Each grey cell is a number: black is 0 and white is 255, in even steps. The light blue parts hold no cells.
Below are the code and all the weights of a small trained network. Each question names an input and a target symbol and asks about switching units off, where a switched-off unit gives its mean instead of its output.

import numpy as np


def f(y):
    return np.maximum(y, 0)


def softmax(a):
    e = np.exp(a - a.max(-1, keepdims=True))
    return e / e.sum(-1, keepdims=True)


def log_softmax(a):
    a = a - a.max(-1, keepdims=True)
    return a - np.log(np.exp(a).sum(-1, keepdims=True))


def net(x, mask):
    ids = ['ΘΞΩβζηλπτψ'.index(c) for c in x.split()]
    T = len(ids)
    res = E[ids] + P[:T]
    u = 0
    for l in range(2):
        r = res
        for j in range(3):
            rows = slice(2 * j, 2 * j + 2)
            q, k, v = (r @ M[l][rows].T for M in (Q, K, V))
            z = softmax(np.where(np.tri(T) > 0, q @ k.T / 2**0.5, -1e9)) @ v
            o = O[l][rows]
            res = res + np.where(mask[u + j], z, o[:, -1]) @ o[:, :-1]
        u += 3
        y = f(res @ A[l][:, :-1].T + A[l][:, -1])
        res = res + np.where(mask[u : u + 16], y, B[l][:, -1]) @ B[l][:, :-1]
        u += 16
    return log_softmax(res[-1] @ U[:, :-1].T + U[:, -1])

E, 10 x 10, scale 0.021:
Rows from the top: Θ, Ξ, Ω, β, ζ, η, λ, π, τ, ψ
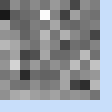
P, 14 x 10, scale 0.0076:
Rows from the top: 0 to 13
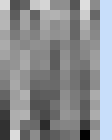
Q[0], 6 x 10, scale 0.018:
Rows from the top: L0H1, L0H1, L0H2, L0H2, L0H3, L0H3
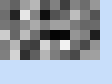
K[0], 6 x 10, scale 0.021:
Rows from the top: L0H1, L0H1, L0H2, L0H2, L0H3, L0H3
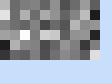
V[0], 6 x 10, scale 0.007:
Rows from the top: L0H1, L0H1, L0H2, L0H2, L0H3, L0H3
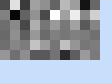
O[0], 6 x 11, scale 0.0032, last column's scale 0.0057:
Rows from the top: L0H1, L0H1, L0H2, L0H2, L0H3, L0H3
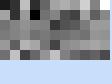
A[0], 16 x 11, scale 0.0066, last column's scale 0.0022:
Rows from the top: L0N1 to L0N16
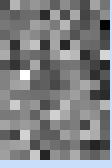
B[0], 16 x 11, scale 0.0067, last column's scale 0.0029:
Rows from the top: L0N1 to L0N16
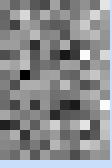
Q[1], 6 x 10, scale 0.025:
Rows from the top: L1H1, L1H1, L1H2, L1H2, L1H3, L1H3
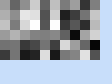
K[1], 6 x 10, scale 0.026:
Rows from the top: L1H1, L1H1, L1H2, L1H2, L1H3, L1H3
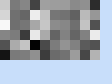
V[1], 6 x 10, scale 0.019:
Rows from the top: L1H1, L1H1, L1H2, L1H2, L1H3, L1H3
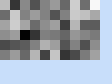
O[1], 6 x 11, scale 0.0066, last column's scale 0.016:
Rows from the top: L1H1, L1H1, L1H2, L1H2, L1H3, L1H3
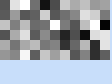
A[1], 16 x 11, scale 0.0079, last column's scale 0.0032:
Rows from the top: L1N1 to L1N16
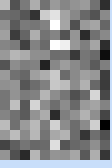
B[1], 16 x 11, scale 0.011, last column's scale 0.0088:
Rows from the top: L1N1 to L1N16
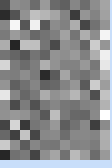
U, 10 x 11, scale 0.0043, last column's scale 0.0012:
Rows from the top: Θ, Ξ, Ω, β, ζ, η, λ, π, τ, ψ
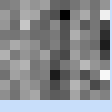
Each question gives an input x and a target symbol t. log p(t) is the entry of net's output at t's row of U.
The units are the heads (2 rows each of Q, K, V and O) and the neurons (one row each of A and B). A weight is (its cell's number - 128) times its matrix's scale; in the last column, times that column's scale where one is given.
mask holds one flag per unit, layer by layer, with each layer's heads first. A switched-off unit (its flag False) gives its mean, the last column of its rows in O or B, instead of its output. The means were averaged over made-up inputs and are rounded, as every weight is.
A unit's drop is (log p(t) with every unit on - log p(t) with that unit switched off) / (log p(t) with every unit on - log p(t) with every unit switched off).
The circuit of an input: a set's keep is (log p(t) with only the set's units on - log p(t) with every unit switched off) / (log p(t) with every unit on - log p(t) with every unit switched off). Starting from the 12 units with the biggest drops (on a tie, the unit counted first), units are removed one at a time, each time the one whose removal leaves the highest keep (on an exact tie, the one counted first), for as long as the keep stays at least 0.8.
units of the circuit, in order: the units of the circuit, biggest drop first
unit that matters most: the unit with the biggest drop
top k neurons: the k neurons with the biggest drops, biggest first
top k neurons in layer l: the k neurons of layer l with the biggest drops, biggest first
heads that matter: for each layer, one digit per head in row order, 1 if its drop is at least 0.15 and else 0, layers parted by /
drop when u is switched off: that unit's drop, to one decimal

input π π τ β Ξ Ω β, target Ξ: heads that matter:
000 / 001
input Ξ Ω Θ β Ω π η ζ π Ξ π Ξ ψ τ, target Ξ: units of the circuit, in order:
L1H3; L0N6
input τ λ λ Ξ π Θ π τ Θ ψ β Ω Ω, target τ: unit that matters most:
L1H2
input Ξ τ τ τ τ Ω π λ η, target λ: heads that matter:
000 / 110
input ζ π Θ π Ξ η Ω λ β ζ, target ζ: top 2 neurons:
L1N3; L1N13
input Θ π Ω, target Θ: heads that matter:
000 / 101
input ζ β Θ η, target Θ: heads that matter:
000 / 101
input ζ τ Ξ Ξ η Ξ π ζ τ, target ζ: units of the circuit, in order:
L1H2; L1N3; L1N13; L0H1
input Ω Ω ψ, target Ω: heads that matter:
100 / 101
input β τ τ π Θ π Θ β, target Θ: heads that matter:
000 / 101
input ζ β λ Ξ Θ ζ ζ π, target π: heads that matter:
000 / 010
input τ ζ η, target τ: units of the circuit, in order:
L1H2; L1H1
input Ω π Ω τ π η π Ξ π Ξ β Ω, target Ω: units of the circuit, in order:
L1H1; L1H3; L1N14
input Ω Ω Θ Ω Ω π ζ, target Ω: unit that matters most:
L1H1
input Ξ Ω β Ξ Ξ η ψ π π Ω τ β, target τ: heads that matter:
000 / 110
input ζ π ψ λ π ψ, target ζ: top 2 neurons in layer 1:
L1N3; L1N13
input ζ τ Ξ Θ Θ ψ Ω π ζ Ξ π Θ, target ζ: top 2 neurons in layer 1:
L1N3; L1N13
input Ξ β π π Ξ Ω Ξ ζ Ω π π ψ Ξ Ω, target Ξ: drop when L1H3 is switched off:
0.9
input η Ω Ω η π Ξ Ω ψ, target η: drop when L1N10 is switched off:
0.5
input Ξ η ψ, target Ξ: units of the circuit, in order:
L1H3
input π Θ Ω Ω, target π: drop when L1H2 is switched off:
0.5
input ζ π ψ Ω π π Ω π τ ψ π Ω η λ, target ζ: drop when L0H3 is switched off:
0.2
